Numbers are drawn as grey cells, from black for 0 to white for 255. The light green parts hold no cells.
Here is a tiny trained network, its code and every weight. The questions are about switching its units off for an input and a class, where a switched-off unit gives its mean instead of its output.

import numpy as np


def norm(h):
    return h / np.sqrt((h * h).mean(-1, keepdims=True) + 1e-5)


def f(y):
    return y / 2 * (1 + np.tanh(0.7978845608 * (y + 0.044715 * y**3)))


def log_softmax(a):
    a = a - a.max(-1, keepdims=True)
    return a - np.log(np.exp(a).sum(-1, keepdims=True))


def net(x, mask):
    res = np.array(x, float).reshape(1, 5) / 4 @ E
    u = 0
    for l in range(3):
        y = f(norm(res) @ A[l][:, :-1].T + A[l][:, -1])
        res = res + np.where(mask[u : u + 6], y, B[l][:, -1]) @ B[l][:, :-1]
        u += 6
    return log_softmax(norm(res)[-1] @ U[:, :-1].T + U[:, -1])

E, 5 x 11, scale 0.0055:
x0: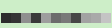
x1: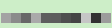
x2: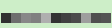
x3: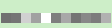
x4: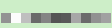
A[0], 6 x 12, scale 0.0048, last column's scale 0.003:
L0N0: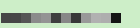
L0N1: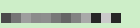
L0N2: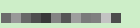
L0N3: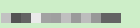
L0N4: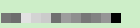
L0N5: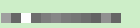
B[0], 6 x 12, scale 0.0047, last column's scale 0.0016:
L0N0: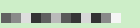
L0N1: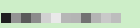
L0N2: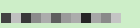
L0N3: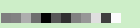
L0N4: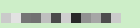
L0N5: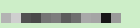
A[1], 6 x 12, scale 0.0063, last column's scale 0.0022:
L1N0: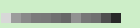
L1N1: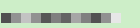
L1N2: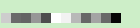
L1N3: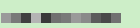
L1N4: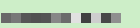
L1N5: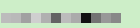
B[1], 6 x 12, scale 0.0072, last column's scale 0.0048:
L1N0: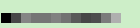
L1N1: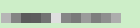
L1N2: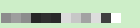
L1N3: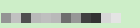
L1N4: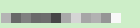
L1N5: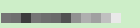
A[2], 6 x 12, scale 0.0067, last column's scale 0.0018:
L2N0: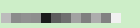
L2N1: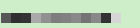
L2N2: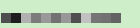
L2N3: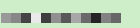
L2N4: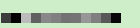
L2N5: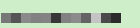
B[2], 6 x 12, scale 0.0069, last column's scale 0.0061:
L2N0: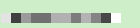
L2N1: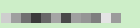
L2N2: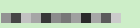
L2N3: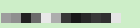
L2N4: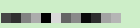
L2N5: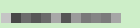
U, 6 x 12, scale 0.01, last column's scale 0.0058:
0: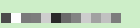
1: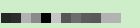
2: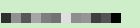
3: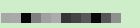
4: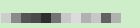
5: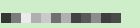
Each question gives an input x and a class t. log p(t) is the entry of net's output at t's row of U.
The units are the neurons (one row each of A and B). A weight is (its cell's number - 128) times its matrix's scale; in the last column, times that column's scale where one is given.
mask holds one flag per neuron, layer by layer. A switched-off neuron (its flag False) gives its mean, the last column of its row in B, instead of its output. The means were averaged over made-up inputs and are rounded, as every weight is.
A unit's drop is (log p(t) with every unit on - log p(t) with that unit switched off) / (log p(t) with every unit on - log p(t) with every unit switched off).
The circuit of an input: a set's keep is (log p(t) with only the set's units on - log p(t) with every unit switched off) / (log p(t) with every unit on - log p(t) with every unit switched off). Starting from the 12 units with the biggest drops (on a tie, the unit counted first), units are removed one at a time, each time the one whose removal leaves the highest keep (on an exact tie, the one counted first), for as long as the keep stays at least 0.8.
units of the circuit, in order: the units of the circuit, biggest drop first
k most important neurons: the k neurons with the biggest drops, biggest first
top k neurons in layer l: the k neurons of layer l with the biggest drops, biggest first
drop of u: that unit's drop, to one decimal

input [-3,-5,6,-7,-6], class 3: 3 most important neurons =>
(L1N3, L2N3, L1N2)
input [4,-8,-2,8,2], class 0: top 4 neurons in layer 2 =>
(L2N0, L2N4, L2N3, L2N2)
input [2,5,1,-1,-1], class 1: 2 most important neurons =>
(L1N3, L0N1)
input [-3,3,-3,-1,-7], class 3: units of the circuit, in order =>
(L2N3)
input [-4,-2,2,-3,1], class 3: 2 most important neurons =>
(L1N3, L0N1)
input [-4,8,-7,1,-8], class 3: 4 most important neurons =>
(L1N3, L2N3, L1N4, L0N1)
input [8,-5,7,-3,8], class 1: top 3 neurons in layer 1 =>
(L1N3, L1N2, L1N5)
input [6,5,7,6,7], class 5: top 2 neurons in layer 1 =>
(L1N3, L1N5)
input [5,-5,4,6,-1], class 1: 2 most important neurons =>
(L2N4, L1N3)
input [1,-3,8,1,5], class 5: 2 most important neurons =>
(L1N3, L1N5)
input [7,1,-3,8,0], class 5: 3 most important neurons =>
(L0N4, L1N0, L0N5)
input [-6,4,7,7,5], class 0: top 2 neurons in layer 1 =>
(L1N3, L1N5)
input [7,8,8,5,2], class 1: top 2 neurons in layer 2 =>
(L2N4, L2N2)
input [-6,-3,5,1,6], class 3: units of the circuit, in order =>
(L1N2)
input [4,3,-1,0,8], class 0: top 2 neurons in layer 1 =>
(L1N2, L1N4)
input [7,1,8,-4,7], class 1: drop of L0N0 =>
0.1
